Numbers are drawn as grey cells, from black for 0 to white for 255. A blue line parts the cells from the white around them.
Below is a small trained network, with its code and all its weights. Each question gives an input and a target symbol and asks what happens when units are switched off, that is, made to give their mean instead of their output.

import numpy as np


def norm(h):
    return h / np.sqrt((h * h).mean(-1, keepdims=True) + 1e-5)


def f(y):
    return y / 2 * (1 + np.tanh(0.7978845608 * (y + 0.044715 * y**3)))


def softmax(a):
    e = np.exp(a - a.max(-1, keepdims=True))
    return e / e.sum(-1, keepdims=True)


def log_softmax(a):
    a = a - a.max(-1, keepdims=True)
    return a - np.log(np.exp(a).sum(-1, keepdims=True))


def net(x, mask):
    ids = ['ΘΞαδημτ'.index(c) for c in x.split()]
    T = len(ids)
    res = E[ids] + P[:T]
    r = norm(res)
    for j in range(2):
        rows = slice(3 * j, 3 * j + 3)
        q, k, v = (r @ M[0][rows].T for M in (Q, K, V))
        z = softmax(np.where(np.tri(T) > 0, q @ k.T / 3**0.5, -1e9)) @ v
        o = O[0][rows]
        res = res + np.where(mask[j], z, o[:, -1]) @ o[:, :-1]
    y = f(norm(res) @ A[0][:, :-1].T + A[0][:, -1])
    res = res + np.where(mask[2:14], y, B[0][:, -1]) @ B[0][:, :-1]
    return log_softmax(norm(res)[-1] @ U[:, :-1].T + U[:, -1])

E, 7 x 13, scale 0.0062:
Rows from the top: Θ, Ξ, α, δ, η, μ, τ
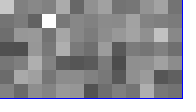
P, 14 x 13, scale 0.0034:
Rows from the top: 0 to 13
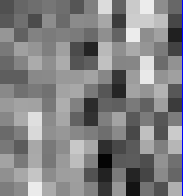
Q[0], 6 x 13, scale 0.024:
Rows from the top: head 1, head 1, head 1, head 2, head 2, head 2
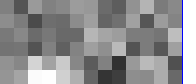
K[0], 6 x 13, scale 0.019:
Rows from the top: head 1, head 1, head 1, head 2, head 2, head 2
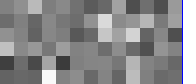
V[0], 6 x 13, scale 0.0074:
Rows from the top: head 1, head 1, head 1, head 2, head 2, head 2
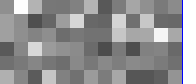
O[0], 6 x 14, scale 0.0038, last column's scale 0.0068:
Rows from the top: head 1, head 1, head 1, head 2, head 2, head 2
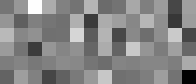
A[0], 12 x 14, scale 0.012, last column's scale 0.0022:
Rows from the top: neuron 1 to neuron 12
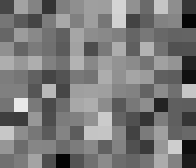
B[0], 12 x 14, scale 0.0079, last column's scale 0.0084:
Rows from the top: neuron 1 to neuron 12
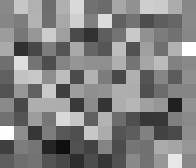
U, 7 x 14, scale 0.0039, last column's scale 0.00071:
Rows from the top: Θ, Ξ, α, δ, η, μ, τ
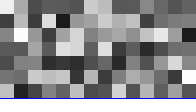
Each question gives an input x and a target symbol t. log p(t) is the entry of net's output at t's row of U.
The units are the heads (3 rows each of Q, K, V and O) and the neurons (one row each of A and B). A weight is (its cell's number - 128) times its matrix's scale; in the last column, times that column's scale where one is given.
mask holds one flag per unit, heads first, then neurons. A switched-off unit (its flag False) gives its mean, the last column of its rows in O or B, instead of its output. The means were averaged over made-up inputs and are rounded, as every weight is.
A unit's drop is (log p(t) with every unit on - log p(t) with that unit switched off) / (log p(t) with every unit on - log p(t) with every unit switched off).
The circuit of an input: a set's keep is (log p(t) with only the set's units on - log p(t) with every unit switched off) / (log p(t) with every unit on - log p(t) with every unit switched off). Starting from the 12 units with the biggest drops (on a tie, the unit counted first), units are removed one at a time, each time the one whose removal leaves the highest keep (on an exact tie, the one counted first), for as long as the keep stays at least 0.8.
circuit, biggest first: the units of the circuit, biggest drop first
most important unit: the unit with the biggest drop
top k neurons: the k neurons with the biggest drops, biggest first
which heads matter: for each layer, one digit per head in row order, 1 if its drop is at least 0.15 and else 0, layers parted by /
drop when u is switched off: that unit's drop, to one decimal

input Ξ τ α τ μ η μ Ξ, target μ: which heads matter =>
10
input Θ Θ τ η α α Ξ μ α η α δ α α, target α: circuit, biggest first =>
[neuron 1; head 2]
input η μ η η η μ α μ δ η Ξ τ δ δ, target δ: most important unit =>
neuron 9
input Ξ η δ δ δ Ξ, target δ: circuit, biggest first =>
[head 1; neuron 2]
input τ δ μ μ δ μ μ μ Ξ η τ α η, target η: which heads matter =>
01
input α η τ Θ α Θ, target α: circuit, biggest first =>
[head 1; neuron 5]
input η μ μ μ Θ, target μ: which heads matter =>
11
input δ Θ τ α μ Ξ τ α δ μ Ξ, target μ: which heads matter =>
10
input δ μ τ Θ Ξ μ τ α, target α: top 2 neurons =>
[neuron 1; neuron 6]
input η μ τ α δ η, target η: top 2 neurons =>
[neuron 4; neuron 11]
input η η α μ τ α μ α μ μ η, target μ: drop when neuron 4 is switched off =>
0.2
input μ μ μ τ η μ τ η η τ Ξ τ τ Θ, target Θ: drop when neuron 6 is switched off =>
0.1
